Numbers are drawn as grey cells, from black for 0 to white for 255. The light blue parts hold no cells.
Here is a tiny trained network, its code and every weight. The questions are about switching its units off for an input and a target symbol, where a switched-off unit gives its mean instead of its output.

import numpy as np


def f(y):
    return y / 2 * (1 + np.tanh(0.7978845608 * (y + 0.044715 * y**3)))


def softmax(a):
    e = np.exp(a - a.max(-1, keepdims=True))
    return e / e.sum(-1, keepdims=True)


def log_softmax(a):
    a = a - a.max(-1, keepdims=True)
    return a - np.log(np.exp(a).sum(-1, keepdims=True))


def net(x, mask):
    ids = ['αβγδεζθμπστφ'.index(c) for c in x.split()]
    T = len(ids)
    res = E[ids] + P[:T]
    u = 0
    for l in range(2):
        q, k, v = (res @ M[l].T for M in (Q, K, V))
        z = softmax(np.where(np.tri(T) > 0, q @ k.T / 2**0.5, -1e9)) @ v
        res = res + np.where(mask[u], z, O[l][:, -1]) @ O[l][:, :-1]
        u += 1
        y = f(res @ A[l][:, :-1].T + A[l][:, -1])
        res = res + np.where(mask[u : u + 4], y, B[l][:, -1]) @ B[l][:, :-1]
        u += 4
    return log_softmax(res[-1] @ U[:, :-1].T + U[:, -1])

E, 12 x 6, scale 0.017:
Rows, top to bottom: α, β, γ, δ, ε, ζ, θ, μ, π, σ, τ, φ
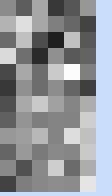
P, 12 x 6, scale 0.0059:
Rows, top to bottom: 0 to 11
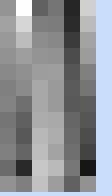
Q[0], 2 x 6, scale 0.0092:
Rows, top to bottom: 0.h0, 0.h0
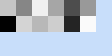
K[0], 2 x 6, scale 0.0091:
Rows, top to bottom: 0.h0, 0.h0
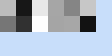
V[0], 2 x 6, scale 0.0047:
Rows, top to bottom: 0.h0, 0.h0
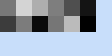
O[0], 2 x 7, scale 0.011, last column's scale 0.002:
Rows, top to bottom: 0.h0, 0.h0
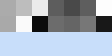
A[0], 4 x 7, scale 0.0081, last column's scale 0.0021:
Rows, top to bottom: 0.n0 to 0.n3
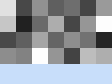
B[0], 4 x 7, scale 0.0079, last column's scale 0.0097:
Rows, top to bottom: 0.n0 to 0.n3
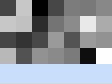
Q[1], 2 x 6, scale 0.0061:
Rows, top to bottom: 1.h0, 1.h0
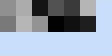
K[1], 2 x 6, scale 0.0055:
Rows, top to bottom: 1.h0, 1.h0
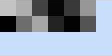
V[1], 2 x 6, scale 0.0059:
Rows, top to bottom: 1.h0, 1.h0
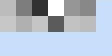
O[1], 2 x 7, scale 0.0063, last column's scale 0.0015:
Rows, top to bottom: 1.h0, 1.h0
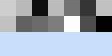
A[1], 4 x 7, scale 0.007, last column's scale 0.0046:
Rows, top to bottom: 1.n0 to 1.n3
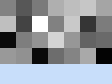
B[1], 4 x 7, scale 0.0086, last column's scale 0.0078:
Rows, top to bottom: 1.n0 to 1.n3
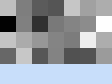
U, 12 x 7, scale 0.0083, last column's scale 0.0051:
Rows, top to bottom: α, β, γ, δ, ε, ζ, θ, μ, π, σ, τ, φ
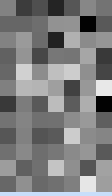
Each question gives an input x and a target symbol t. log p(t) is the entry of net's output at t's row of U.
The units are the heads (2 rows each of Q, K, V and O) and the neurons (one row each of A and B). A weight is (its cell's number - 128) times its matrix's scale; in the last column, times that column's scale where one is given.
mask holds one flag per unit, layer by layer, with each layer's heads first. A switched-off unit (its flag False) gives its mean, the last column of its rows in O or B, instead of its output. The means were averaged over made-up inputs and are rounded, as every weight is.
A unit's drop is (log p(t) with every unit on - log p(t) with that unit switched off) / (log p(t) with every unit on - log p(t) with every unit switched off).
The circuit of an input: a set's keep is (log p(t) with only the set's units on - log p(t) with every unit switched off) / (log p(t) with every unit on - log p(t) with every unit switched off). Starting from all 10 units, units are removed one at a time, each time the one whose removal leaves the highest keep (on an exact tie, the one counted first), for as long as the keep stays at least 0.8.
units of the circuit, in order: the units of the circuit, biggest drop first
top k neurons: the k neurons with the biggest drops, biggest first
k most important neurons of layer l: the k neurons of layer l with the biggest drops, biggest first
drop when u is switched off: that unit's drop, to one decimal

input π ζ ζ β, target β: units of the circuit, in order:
0.h0, 0.n3, 1.n2
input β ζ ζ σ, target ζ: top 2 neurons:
1.n1, 1.n0
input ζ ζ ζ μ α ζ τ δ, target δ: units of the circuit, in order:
0.n1, 0.n0, 1.n3
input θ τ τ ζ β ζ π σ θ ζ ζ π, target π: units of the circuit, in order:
1.n1, 0.h0, 1.h0
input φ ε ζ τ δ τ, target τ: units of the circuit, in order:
1.h0, 0.n1, 1.n1, 0.h0
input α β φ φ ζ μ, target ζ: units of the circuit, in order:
0.h0, 1.n1
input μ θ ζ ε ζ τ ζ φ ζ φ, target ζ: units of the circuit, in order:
0.h0, 1.n1, 1.n0
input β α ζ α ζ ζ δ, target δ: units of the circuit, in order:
0.n0, 0.n1, 1.n3
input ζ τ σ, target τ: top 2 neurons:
0.n1, 1.n1
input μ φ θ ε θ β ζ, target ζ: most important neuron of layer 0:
0.n3
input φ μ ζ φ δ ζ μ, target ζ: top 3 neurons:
1.n1, 1.n0, 0.n1
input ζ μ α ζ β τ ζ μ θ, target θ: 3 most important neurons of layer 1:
1.n1, 1.n2, 1.n0
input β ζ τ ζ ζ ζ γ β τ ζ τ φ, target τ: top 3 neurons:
0.n1, 1.n1, 0.n3
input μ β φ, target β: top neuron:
0.n3
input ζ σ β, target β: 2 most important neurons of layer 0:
0.n3, 0.n1
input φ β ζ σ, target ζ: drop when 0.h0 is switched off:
0.7
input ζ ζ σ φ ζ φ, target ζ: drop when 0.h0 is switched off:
0.7
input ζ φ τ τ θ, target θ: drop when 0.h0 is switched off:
0.4
